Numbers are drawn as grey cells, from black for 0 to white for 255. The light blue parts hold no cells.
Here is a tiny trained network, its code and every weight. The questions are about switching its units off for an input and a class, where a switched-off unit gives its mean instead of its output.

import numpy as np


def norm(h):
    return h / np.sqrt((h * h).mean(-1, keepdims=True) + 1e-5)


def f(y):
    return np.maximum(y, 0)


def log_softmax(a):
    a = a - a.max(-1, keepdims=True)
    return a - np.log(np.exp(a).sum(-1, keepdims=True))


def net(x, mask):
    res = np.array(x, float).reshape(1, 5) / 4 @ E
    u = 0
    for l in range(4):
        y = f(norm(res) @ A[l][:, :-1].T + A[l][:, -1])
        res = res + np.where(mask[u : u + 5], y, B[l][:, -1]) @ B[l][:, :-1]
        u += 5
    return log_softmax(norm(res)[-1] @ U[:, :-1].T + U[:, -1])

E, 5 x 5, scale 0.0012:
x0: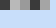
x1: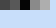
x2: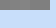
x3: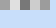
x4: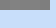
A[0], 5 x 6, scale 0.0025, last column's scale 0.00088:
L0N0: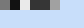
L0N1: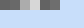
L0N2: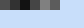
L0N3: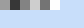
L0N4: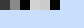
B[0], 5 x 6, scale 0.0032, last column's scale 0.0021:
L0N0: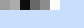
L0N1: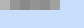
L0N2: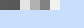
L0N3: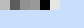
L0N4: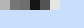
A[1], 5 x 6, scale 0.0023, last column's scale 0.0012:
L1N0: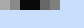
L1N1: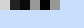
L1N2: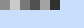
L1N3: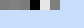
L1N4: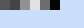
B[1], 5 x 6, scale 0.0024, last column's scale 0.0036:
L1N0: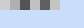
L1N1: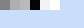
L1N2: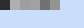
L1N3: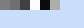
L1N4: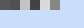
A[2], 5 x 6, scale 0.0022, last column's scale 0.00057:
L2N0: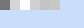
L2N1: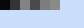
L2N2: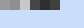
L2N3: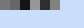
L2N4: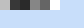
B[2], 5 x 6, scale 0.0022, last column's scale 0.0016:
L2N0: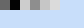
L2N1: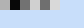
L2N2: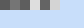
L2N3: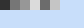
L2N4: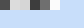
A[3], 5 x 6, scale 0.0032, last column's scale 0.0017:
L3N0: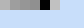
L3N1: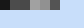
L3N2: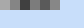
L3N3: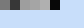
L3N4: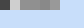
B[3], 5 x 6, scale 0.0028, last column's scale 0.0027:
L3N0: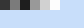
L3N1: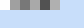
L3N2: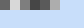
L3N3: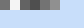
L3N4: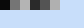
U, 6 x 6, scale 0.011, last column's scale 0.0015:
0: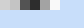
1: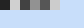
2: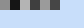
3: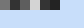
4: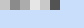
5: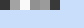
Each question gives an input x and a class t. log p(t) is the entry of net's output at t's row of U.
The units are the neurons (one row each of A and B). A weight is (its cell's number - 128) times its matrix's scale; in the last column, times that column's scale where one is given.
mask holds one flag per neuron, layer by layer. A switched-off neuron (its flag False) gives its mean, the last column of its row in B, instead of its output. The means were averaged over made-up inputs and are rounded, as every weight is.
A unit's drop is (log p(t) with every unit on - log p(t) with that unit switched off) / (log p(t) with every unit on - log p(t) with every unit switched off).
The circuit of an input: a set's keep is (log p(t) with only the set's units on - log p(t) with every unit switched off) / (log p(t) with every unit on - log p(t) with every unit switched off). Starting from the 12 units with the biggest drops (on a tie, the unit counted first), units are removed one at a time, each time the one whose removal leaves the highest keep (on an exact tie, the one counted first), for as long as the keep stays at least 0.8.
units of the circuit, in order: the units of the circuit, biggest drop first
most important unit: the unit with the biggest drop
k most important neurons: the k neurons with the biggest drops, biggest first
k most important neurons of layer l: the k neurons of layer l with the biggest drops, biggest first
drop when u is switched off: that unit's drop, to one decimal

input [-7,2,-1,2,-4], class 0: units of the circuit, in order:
L1N1
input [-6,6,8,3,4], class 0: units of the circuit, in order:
L1N1, L0N4
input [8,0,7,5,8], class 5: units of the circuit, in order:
L0N0, L2N0
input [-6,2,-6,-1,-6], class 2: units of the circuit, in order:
L1N1, L0N0
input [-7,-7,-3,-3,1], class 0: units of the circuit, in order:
L0N0, L1N1
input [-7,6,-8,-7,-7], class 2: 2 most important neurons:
L1N1, L0N2
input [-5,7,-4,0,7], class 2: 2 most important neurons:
L0N2, L0N0
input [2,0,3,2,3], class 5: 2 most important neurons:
L0N0, L0N4
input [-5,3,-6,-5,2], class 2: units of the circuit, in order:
L0N2, L1N1
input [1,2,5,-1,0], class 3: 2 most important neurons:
L1N1, L0N2
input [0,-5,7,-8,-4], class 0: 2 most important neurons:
L0N0, L1N1
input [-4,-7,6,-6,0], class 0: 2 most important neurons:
L0N0, L1N1
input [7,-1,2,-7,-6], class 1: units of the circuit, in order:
L0N0, L1N3, L1N1
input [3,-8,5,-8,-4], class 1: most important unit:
L0N0
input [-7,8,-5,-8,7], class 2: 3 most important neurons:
L1N1, L0N2, L1N3
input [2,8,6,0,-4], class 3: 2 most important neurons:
L0N2, L0N0
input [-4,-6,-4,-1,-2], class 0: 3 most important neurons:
L0N0, L0N2, L1N1
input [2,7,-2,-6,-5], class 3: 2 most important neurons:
L1N1, L0N3
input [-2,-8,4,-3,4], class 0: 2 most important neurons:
L0N0, L1N3
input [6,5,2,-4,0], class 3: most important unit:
L1N1
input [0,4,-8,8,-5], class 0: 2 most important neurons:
L0N4, L1N3
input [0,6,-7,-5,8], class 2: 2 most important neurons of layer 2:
L2N2, L2N3
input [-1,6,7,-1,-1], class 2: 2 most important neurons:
L0N2, L0N0
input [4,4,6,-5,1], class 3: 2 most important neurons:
L0N2, L1N1
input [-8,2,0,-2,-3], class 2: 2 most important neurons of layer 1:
L1N1, L1N0
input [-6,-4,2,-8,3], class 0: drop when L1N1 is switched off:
0.2
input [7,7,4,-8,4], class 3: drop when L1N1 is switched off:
0.3
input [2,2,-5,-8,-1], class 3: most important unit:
L0N2
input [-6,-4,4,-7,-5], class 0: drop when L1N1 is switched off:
0.2
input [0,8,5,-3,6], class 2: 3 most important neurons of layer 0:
L0N2, L0N0, L0N4
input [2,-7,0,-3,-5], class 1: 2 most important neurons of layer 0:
L0N3, L0N0
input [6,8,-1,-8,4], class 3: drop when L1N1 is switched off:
0.3
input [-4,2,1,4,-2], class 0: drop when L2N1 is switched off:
0.0
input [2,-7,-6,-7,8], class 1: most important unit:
L0N3
